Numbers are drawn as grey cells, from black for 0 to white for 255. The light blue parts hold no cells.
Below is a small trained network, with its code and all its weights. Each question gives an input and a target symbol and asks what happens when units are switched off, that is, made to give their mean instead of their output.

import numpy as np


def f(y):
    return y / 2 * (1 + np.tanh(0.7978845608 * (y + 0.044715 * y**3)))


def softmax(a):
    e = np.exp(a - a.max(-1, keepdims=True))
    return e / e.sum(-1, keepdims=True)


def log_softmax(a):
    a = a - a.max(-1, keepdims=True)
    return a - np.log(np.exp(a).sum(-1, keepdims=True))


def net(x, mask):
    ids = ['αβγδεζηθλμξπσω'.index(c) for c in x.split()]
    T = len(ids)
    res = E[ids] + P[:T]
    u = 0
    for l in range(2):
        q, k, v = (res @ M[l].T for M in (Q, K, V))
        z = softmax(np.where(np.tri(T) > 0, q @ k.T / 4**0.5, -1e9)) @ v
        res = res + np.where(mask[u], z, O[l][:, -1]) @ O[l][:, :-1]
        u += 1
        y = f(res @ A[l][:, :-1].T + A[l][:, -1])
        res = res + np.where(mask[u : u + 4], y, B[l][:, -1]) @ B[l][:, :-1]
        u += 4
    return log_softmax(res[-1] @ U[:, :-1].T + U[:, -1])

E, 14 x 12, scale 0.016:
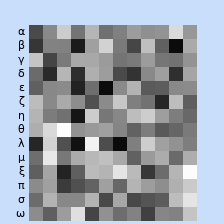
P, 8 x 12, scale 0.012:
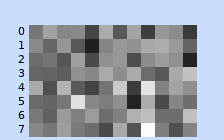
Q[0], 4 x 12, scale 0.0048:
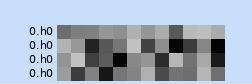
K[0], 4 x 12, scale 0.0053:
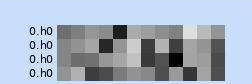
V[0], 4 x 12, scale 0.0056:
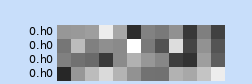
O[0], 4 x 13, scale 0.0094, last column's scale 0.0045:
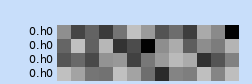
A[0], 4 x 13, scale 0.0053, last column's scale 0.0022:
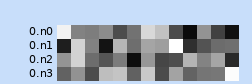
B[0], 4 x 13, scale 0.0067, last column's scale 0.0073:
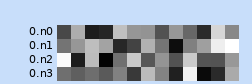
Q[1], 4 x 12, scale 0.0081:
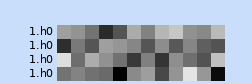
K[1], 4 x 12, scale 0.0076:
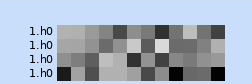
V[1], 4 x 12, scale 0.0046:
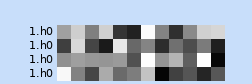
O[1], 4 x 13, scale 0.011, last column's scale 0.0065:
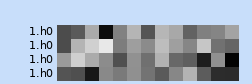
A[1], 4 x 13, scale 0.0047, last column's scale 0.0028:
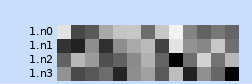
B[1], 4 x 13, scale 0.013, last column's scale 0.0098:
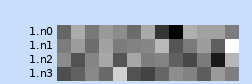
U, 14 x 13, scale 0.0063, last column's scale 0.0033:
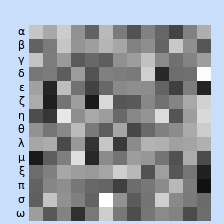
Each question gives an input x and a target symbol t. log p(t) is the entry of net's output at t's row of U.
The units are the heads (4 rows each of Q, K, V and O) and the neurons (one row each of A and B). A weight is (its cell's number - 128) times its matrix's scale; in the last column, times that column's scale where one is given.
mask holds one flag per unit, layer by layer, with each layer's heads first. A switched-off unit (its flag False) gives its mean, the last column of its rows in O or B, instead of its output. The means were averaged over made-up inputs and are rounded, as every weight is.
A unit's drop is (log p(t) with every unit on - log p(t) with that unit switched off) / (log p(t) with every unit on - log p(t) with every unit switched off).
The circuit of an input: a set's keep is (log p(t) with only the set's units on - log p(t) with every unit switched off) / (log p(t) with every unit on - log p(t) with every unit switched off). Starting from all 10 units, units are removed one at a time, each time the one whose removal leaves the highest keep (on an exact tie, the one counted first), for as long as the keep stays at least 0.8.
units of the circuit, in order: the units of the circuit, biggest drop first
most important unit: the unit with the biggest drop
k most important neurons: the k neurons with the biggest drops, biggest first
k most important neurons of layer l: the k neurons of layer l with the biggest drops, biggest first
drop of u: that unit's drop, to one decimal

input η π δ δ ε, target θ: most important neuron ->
[0.n1]
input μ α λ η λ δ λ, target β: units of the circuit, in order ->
[1.h0 0.n1]
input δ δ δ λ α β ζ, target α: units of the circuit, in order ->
[1.h0 0.n0]
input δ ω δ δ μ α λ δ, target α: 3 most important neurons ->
[0.n1 0.n2 0.n0]
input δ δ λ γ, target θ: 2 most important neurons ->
[0.n1 1.n0]
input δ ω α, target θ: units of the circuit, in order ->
[1.h0 0.n1]
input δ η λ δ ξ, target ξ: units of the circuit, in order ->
[0.n3 0.h0]
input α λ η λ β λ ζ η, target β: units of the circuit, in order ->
[1.h0 0.n3]
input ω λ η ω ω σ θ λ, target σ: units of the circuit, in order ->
[1.h0 0.h0 0.n3 0.n1]
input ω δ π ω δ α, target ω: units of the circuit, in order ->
[1.h0 0.n3]
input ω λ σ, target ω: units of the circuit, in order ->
[0.n2 1.h0]
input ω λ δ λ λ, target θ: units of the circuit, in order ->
[0.n2 0.n1 1.h0]
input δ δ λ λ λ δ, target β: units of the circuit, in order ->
[1.h0 0.n1 1.n1]
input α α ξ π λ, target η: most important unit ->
0.h0
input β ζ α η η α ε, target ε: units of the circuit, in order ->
[1.h0 0.n1 0.h0]
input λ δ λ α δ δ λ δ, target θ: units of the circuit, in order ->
[1.h0 0.n2 0.n1]
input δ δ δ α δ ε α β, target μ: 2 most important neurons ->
[0.n1 1.n1]
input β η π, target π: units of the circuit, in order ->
[1.h0 0.h0 0.n1]
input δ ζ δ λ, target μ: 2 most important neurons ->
[0.n1 0.n0]
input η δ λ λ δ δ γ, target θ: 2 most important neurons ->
[1.n0 0.n1]
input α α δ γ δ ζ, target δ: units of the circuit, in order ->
[0.n0 1.h0]
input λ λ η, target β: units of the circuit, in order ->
[1.h0]
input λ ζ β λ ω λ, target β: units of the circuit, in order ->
[1.h0 0.n3]
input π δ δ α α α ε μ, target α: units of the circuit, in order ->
[1.h0 0.h0 0.n1 1.n1]
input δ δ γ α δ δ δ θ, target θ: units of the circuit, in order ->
[1.h0 0.n1]
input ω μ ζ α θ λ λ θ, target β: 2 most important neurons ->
[0.n1 0.n3]
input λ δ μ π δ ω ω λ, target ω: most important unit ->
0.n2
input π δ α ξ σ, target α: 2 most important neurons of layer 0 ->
[0.n2 0.n1]
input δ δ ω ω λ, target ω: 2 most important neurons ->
[0.n2 1.n2]
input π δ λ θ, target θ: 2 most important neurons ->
[0.n1 0.n3]
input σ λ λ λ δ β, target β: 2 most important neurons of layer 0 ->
[0.n3 0.n1]
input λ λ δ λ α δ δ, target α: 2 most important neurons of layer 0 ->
[0.n1 0.n3]
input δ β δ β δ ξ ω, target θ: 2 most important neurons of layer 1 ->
[1.n2 1.n0]
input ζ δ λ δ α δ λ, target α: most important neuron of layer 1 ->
[1.n2]
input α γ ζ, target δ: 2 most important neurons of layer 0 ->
[0.n0 0.n2]
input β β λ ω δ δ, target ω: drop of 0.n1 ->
-0.1
